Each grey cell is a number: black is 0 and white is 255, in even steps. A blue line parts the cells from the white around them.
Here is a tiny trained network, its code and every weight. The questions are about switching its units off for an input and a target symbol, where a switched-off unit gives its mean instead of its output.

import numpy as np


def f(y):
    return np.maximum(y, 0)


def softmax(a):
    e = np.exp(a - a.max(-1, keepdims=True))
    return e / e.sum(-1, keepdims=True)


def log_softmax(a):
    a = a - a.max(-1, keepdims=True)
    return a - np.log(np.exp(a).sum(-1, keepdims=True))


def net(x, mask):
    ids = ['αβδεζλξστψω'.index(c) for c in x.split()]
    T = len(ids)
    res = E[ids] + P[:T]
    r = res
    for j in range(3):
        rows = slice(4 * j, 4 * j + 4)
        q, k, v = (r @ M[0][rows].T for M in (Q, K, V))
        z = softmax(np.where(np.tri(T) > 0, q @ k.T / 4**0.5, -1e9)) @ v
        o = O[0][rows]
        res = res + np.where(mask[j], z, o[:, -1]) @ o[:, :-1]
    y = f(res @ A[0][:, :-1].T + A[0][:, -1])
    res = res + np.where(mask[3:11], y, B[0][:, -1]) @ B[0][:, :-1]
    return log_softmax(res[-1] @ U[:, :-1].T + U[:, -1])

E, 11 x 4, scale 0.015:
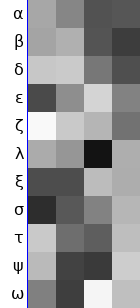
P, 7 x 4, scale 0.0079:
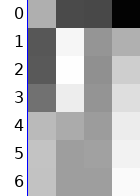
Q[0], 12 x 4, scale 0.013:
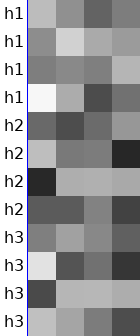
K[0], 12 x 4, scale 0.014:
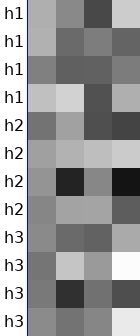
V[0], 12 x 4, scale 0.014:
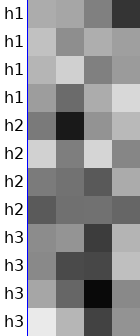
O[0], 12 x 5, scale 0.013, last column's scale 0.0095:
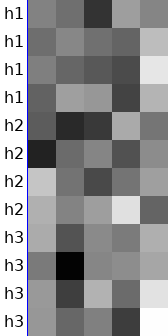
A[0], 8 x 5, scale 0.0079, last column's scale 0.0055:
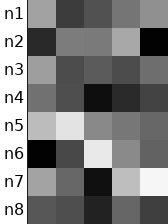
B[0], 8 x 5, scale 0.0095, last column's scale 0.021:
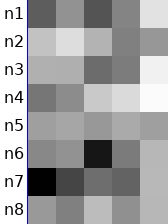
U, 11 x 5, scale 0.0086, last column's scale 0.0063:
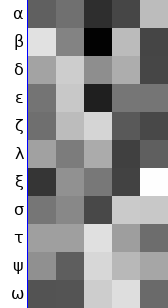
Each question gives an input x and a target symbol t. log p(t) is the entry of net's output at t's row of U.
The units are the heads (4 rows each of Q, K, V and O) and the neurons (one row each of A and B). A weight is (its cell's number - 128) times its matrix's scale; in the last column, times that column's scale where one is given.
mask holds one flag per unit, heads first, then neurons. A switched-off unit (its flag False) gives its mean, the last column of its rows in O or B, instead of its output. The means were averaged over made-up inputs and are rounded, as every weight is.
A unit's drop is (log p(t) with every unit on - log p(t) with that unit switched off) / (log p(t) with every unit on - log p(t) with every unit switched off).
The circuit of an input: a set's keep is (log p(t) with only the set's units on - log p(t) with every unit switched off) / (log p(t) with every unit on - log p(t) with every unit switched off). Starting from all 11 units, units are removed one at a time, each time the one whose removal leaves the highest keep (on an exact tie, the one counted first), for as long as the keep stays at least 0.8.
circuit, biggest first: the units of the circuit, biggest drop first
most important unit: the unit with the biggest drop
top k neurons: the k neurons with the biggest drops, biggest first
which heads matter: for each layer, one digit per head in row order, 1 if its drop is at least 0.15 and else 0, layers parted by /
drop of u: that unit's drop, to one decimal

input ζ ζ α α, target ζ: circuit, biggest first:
h2
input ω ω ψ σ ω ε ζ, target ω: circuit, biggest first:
n4, h2, h1
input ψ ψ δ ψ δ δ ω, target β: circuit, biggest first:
n6, h3, h2, n3
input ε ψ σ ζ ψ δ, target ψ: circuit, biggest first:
n4, h3
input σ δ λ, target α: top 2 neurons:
n7, n4
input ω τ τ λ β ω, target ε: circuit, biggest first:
h3, n4
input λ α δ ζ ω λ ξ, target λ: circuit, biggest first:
h3, h1, n4
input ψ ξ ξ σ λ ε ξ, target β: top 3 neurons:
n6, n7, n3
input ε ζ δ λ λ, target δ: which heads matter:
111
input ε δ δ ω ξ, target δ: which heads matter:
001
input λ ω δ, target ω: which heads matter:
110
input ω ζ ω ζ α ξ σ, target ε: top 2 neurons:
n6, n4
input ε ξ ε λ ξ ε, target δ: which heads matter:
001
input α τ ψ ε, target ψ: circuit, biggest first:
h1, h2, h3, n1
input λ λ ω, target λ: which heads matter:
011
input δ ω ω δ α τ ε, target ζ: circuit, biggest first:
h2
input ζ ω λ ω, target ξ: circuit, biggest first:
h2, n6
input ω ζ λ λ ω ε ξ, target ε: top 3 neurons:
n6, n4, n2
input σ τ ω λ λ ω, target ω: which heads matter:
011
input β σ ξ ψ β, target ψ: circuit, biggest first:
h3, n6
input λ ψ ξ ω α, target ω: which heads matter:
010
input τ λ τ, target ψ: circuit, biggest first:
h3
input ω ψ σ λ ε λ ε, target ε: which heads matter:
011
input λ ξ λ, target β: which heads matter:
011
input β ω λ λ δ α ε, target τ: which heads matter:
111
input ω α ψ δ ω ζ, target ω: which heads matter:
010
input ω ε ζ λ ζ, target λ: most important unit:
h3
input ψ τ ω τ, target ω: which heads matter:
011
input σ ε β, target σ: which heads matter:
101
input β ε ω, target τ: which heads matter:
111
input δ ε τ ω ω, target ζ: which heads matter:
011
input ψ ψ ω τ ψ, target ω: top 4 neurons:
n4, n6, n8, n7
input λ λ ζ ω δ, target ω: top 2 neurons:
n4, n8
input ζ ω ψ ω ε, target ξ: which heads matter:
010
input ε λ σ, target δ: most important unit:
h3
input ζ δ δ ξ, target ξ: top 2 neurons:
n6, n3
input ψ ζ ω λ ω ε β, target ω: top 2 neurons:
n4, n8
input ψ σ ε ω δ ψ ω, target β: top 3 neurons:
n6, n7, n3
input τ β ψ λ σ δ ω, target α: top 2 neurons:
n6, n4
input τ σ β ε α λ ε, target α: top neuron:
n6
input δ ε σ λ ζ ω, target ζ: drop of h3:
0.3
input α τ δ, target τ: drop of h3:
0.2
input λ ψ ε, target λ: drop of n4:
0.3
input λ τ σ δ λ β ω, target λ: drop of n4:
0.3
